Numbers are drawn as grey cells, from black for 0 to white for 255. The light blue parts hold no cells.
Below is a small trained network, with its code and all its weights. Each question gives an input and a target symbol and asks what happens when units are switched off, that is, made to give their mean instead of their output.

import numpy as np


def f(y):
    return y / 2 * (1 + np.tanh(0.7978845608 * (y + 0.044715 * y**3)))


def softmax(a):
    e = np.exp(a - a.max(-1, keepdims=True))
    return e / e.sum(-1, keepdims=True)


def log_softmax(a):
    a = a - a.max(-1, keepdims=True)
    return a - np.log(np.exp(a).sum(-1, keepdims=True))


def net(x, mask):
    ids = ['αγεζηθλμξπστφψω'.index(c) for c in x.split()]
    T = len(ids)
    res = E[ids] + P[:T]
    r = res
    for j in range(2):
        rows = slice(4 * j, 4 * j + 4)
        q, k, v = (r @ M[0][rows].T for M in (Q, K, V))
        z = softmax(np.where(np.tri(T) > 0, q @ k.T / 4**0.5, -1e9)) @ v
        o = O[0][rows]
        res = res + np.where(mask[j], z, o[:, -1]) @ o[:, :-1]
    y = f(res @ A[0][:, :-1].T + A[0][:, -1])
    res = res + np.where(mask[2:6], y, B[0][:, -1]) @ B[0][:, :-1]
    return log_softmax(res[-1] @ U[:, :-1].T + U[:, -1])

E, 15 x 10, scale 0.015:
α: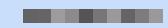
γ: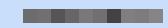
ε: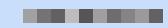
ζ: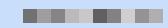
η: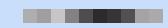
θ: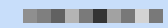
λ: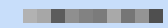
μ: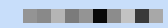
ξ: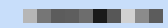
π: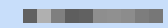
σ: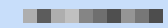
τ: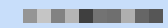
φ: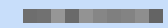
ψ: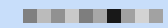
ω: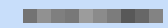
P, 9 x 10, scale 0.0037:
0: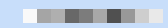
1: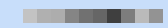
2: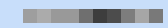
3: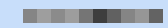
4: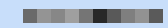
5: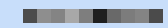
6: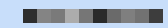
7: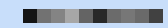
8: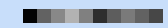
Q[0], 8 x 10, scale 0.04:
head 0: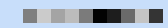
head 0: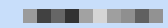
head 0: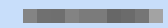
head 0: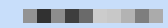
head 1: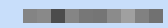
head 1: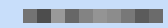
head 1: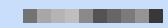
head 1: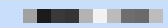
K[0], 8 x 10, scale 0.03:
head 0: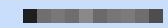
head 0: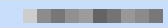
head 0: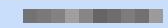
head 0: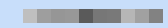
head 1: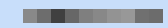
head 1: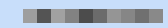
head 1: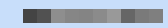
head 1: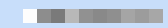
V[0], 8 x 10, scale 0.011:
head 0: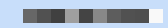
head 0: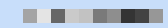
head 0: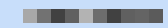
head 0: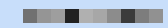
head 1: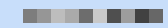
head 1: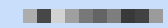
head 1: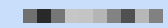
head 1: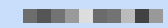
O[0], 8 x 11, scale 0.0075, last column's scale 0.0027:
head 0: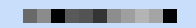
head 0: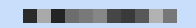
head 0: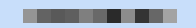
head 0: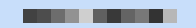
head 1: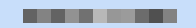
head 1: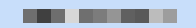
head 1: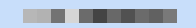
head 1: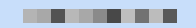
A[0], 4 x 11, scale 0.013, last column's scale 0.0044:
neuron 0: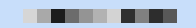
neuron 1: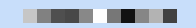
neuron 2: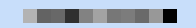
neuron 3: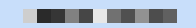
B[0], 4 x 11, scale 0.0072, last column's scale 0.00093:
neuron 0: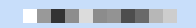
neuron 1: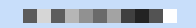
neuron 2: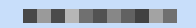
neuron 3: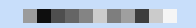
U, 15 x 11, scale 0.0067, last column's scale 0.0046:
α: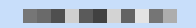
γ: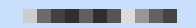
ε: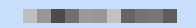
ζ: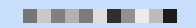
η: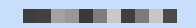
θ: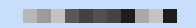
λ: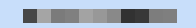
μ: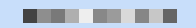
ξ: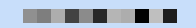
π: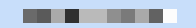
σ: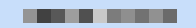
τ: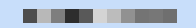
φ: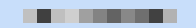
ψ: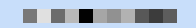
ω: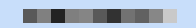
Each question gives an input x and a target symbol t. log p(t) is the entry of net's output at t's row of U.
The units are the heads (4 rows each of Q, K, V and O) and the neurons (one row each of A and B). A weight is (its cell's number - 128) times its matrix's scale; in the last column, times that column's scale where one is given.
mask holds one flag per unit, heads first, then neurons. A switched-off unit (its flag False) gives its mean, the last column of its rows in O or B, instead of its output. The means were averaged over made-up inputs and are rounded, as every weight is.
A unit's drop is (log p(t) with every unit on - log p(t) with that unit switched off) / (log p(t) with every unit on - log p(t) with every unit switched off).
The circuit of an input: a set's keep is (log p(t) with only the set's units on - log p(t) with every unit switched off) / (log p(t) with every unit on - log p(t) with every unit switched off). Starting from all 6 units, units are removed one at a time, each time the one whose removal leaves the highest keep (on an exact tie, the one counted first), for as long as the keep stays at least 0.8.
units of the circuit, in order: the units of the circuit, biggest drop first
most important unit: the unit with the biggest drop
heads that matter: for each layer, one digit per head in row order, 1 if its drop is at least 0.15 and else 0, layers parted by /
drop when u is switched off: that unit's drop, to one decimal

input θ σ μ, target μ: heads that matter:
01
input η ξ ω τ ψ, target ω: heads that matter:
10
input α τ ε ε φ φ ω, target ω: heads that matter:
10
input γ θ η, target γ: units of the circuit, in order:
(head 0)
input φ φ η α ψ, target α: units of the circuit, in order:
(head 0; head 1)
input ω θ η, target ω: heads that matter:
10
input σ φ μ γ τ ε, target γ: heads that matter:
11
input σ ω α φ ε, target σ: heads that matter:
00
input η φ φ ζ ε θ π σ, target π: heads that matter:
01
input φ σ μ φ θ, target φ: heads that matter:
10
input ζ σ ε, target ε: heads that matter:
11
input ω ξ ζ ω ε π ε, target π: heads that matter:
01
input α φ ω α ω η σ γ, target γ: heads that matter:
10
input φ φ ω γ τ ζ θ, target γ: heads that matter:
11
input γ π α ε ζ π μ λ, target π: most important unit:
head 1
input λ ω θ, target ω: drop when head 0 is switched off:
1.1
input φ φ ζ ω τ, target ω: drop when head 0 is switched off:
1.1
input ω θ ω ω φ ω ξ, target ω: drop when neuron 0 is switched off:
0.0
